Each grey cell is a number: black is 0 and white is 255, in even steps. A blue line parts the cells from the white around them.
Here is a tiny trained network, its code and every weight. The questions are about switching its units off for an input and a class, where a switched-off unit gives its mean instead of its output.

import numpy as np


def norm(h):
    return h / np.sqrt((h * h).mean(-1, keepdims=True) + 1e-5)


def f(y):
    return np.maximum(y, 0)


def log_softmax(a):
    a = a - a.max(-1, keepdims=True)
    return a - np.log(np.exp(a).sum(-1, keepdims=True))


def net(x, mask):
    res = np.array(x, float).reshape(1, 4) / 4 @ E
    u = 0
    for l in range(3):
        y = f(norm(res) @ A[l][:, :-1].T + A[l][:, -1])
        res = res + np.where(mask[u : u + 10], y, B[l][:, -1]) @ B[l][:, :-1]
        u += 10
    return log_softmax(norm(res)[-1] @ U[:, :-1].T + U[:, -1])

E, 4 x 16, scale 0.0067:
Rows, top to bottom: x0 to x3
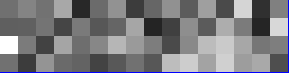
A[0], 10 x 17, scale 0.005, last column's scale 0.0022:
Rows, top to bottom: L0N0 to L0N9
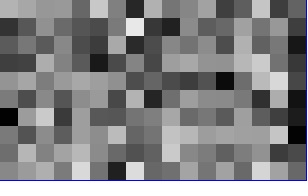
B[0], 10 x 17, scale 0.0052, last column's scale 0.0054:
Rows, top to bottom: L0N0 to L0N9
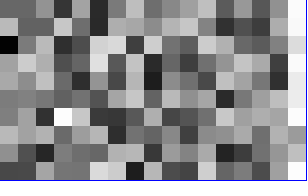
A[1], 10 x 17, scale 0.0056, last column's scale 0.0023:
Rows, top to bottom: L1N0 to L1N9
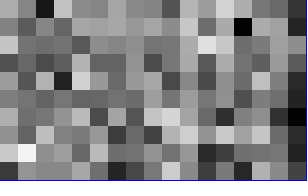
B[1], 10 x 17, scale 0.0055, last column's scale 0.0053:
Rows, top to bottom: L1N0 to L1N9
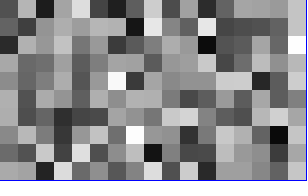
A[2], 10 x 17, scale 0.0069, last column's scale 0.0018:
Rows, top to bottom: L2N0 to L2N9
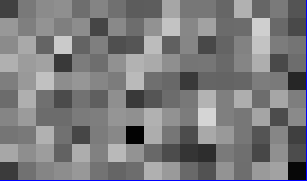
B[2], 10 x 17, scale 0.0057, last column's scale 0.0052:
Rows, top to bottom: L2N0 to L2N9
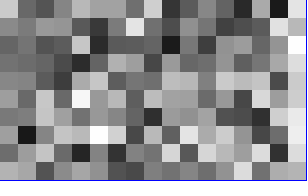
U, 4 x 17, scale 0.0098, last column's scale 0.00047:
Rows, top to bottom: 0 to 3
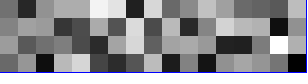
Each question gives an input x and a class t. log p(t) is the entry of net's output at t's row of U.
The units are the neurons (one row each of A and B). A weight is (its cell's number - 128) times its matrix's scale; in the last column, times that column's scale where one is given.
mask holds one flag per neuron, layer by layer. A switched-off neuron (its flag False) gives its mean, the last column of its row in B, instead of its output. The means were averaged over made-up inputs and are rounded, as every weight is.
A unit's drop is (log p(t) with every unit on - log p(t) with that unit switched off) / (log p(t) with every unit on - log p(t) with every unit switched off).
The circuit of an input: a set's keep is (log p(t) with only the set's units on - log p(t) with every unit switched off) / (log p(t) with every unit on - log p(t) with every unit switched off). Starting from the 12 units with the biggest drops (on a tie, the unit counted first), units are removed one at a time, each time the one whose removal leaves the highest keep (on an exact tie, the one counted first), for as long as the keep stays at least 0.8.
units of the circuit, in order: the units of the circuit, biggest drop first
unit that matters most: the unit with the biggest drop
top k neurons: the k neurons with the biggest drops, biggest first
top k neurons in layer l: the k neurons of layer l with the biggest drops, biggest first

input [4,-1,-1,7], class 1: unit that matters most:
L0N3
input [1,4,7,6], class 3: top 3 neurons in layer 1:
[L1N0, L1N2, L1N8]
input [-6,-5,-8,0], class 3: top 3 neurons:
[L1N9, L0N6, L0N2]
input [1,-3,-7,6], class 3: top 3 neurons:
[L0N6, L1N9, L0N4]
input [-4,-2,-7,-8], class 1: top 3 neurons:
[L0N4, L1N8, L2N8]
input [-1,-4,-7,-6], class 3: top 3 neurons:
[L1N9, L0N6, L0N3]
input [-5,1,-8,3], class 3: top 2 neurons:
[L0N6, L1N9]
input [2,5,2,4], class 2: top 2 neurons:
[L0N1, L0N5]
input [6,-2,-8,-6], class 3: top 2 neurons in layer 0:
[L0N6, L0N9]
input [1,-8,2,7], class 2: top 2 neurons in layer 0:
[L0N4, L0N8]
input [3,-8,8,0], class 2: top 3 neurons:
[L1N6, L0N0, L0N6]
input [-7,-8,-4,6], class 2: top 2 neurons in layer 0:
[L0N8, L0N2]
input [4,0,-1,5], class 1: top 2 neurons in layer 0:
[L0N3, L0N9]
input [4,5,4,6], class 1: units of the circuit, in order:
[L0N3]
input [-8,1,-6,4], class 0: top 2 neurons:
[L0N9, L1N4]
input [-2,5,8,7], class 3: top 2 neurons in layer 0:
[L0N4, L0N0]
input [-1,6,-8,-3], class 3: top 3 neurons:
[L0N6, L1N9, L0N0]
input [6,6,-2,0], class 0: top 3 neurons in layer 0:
[L0N2, L0N0, L0N8]
